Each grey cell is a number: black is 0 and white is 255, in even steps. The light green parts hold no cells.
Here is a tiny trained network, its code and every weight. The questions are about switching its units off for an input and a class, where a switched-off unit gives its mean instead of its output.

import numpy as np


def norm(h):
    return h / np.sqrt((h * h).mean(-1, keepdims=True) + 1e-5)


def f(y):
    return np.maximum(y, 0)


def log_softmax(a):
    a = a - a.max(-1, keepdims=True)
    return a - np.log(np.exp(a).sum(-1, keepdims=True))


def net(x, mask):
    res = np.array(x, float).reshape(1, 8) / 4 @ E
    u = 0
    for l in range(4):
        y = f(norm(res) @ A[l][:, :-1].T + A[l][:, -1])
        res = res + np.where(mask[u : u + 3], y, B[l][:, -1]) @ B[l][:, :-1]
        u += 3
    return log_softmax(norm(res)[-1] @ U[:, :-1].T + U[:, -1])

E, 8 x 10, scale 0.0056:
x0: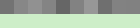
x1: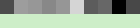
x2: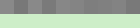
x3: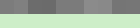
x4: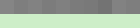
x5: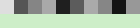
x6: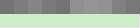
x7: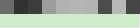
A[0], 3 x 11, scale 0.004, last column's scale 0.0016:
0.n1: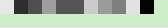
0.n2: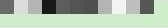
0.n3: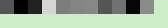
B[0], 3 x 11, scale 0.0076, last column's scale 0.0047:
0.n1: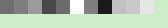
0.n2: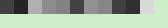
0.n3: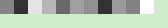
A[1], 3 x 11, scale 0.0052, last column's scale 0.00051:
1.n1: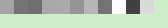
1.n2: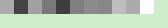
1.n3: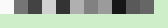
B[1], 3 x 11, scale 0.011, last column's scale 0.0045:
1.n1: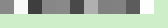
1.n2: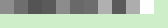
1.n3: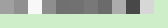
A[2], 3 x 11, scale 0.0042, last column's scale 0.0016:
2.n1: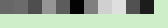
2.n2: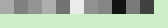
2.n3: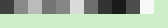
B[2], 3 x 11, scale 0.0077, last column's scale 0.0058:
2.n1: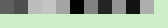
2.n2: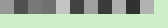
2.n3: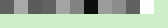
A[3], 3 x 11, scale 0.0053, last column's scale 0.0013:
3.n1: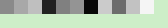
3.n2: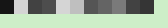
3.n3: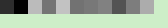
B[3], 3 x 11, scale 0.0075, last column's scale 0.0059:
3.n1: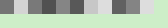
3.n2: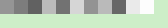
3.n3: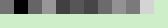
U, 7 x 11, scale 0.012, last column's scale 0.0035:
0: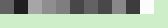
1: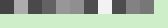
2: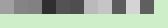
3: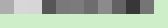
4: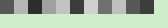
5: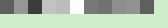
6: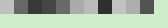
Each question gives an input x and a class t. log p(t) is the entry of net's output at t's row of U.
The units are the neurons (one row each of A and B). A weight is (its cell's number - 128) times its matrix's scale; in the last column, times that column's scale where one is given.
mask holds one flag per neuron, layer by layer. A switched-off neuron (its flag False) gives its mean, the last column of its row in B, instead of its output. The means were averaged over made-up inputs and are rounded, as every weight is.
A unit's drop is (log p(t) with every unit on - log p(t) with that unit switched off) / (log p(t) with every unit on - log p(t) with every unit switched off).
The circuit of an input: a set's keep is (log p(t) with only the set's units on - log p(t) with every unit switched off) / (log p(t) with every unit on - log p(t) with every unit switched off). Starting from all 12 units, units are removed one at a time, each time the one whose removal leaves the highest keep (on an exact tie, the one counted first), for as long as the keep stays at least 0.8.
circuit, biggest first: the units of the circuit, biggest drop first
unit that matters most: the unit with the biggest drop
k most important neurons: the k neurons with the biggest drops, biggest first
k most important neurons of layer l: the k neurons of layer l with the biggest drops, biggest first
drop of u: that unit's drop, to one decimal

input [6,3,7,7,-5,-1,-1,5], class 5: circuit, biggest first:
[3.n2]
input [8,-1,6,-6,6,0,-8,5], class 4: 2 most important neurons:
[1.n1 0.n1]
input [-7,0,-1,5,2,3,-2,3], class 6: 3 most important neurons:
[0.n2 0.n1 2.n1]
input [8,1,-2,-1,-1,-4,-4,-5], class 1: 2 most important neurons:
[2.n3 0.n3]
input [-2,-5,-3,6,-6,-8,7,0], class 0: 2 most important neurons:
[0.n2 2.n1]
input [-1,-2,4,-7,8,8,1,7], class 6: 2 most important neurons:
[0.n1 0.n2]
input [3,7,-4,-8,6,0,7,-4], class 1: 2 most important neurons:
[2.n3 3.n2]
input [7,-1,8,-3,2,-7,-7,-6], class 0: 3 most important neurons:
[0.n2 0.n1 3.n3]
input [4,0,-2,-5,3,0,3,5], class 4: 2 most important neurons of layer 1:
[1.n1 1.n3]
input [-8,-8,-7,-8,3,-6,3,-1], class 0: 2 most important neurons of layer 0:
[0.n2 0.n1]
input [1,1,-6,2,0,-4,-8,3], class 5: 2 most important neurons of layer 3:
[3.n2 3.n1]
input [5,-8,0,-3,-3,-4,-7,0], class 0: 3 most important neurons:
[0.n2 2.n1 3.n1]
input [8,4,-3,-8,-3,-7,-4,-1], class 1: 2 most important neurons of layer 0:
[0.n3 0.n1]
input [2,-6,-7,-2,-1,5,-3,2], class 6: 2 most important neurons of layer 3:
[3.n1 3.n2]
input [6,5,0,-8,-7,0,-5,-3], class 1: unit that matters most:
2.n3
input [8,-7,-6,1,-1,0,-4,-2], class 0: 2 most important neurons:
[0.n2 2.n1]
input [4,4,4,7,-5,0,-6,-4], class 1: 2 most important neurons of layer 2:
[2.n3 2.n1]
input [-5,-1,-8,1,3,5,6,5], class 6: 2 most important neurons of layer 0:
[0.n1 0.n2]
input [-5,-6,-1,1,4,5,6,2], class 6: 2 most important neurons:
[0.n1 2.n3]
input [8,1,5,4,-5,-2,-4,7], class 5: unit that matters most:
0.n3
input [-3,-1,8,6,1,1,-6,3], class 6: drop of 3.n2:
0.0
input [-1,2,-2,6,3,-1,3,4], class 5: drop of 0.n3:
0.1
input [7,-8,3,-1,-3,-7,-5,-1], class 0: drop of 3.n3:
0.1
